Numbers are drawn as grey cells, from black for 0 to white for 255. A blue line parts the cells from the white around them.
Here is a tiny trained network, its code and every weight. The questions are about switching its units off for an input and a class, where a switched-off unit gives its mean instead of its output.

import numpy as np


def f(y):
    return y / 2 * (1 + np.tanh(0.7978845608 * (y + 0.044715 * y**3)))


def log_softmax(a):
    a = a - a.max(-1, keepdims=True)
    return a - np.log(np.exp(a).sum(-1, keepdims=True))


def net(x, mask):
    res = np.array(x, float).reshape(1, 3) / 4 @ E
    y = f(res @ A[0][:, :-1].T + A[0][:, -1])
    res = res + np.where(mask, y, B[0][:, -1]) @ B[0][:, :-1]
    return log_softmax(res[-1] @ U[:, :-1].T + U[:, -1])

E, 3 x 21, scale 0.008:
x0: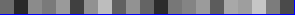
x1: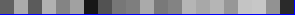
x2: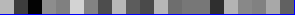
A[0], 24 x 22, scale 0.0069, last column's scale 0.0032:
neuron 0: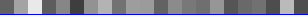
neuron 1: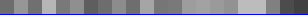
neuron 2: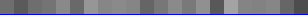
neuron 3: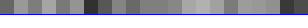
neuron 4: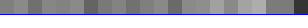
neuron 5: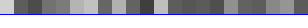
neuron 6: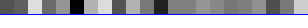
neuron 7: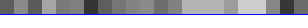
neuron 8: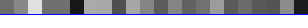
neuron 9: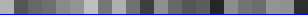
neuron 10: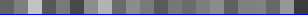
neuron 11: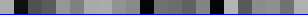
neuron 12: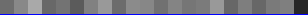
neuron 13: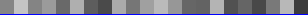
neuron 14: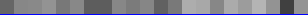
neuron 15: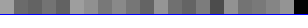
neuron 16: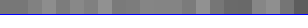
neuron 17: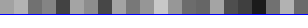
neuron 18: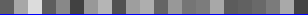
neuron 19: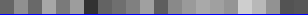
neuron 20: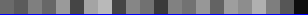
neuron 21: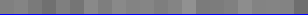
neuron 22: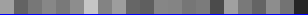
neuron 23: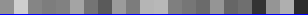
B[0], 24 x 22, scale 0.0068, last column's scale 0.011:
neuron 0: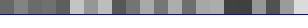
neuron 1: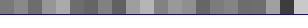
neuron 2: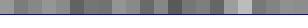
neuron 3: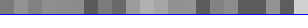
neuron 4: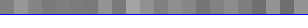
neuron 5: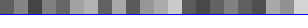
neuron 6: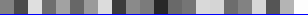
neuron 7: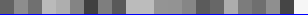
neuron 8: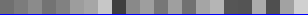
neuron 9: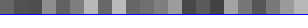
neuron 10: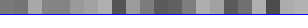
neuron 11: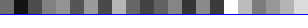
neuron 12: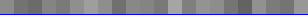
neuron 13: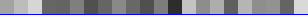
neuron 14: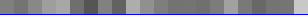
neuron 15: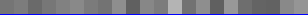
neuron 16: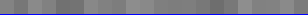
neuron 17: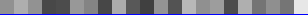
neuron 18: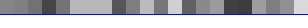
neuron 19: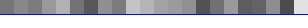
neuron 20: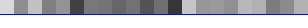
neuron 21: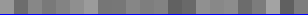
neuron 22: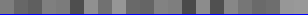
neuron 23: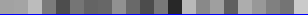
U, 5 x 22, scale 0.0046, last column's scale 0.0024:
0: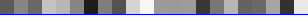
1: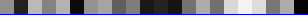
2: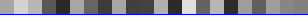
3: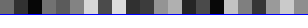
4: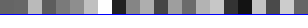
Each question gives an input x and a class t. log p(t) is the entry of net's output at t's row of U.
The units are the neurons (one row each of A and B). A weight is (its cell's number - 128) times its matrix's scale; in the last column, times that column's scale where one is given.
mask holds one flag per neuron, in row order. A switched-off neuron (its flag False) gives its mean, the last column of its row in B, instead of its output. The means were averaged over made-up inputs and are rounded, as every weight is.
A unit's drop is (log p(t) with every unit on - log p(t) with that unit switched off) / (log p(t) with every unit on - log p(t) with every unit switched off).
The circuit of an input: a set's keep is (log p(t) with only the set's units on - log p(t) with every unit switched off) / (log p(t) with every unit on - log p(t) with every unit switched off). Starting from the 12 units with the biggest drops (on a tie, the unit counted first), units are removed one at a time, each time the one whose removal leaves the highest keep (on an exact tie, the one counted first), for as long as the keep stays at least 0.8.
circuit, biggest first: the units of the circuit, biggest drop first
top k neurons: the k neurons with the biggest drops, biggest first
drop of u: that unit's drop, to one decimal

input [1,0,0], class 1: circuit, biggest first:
(neuron 18; neuron 0)
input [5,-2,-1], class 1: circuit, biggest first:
(neuron 11; neuron 20)
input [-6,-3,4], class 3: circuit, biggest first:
(neuron 5)
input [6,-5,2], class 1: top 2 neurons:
(neuron 6; neuron 20)
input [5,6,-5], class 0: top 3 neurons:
(neuron 7; neuron 19; neuron 1)
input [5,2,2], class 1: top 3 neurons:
(neuron 11; neuron 5; neuron 20)
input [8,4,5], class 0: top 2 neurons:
(neuron 7; neuron 6)
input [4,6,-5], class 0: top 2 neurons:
(neuron 7; neuron 19)
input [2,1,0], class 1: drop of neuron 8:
0.1
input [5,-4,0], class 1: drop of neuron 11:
0.3
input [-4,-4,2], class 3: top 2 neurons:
(neuron 5; neuron 9)
